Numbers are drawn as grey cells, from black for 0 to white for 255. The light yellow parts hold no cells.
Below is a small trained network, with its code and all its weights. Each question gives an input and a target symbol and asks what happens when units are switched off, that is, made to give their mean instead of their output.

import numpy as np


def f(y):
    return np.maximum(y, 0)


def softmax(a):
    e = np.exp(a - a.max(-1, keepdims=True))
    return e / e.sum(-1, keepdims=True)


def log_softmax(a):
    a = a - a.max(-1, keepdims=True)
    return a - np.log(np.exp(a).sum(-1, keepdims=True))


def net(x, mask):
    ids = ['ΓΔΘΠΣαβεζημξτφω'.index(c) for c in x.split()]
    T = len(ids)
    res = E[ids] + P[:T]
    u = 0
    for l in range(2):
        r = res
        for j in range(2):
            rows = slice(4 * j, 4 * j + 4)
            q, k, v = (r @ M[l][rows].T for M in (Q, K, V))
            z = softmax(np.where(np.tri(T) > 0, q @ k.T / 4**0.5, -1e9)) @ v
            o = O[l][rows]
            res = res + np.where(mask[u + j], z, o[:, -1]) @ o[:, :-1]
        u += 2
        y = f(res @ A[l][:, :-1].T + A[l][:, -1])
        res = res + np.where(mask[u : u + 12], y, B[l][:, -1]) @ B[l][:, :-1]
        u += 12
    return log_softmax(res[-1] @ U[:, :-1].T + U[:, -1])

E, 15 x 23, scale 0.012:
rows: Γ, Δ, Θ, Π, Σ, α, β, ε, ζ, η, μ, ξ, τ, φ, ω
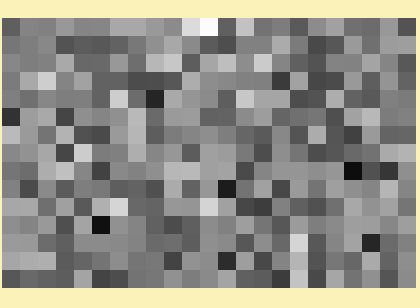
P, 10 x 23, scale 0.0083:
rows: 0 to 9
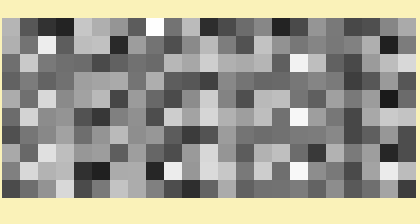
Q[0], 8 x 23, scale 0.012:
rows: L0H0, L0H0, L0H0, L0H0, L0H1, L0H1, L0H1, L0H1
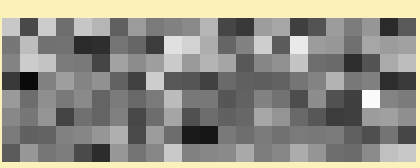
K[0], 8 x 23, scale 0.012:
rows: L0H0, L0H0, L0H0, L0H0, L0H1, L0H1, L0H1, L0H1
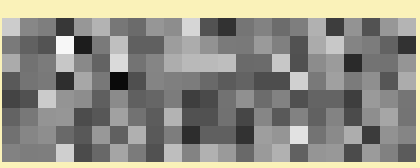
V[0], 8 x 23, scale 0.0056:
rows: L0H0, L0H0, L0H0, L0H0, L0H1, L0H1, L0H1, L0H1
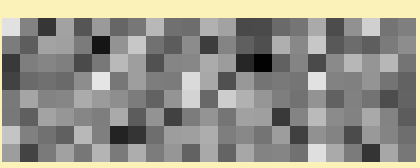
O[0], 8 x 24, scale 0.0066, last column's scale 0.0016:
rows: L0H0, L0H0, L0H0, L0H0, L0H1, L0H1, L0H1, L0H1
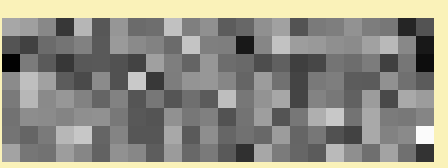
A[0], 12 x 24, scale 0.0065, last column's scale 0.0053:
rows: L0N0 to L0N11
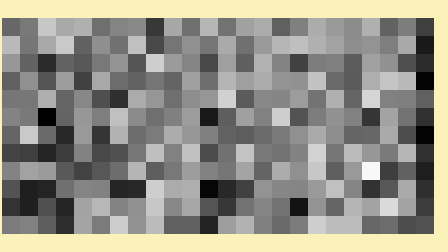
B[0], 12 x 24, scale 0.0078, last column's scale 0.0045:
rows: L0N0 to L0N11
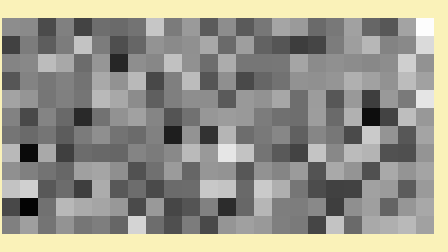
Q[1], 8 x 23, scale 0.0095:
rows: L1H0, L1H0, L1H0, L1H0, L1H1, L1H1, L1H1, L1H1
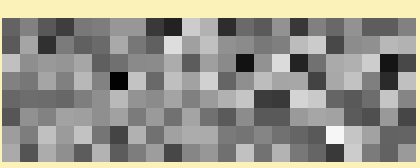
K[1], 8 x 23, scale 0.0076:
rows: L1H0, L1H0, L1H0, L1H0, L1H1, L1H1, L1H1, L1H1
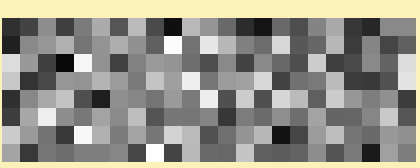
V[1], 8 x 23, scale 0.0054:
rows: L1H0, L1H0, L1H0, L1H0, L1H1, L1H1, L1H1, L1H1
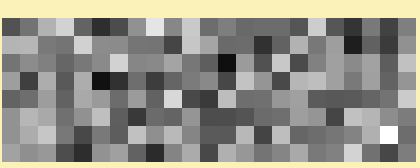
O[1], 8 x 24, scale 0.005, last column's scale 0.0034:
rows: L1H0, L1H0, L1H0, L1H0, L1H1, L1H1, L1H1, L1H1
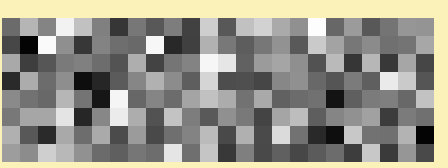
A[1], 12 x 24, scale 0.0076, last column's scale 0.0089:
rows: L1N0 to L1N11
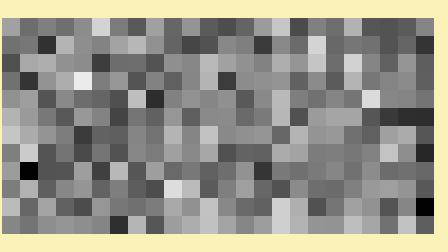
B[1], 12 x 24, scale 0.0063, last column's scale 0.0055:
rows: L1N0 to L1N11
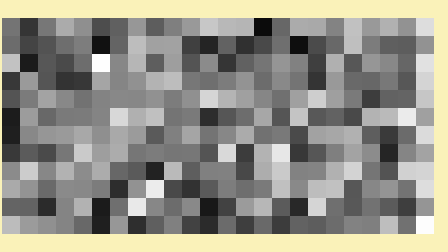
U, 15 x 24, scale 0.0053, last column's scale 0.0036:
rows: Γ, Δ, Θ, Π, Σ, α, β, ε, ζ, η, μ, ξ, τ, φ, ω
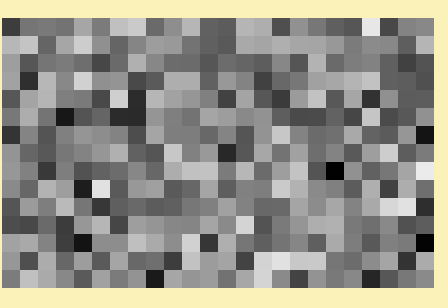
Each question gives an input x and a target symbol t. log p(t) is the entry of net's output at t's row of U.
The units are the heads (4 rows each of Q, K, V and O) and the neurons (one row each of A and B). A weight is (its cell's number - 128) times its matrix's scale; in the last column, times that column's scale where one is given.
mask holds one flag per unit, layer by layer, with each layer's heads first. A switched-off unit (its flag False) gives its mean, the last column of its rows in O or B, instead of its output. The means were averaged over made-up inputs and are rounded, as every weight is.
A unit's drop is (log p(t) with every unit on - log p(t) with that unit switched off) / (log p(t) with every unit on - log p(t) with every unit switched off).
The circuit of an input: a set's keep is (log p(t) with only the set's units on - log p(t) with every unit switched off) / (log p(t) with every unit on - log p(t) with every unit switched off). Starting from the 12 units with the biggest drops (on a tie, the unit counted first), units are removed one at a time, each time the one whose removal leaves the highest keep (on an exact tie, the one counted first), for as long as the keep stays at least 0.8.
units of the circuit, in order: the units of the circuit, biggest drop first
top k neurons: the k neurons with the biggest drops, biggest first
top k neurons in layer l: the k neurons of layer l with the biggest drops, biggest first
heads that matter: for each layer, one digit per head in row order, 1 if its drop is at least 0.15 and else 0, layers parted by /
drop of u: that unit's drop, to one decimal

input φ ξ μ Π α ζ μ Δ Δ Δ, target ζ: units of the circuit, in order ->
L1H1, L0H1
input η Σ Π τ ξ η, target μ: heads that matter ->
10 / 00
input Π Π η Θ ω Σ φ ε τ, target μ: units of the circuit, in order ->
L0H0, L1N11, L0N3
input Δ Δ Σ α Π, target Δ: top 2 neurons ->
L0N10, L1N9
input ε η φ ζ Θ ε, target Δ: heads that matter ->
10 / 10
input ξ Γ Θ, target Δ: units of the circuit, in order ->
L1H0, L1N9
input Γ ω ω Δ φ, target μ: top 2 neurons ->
L1N0, L1N5
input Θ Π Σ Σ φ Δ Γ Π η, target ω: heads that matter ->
10 / 00
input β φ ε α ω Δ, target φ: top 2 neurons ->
L0N6, L1N4
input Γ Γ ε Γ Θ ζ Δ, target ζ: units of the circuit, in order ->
L1H1, L0H1, L1N0
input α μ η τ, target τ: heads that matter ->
01 / 10
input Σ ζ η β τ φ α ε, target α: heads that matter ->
10 / 01
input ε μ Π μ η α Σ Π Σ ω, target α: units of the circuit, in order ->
L0H0, L0N9
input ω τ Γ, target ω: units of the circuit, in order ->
L0H0, L1N6
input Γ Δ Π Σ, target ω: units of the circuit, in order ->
L1N8, L0N5
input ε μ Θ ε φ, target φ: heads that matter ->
00 / 01
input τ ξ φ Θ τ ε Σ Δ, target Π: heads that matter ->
00 / 10
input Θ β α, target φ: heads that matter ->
10 / 00
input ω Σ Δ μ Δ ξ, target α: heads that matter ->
10 / 00
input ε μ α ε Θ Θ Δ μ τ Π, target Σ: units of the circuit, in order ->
L1H0, L1N2, L0H1
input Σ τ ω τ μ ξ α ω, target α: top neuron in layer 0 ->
L0N1
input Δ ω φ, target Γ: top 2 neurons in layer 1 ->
L1N10, L1N6
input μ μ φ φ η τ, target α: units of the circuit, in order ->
L0H0, L0N6
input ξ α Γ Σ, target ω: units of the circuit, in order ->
L0N5, L1N8
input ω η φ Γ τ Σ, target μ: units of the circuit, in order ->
L0H0, L1N11, L0N3
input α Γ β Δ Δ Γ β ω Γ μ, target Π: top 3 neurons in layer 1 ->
L1N0, L1N3, L1N9
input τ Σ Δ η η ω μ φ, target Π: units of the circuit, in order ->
L1H0, L0N9, L1N0
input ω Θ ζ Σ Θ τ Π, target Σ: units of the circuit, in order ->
L1H0, L1N2
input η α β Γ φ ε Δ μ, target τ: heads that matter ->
01 / 11
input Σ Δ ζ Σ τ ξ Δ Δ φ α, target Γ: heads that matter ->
10 / 10
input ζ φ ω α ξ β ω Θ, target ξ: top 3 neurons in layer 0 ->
L0N9, L0N1, L0N4
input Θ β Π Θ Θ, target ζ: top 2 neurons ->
L0N2, L1N0
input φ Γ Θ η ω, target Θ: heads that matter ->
10 / 11
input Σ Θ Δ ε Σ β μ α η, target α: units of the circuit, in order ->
L0H0
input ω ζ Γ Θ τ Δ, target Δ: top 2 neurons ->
L1N9, L0N2
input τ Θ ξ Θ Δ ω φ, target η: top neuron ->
L1N11
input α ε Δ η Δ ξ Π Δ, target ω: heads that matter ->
10 / 10
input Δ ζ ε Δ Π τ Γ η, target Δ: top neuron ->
L0N10
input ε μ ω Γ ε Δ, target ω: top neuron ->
L1N6
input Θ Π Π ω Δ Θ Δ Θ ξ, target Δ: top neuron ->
L1N9
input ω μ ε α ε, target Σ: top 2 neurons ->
L0N9, L0N7
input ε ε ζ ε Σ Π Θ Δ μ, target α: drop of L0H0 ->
0.8
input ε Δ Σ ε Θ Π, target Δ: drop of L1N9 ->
0.4
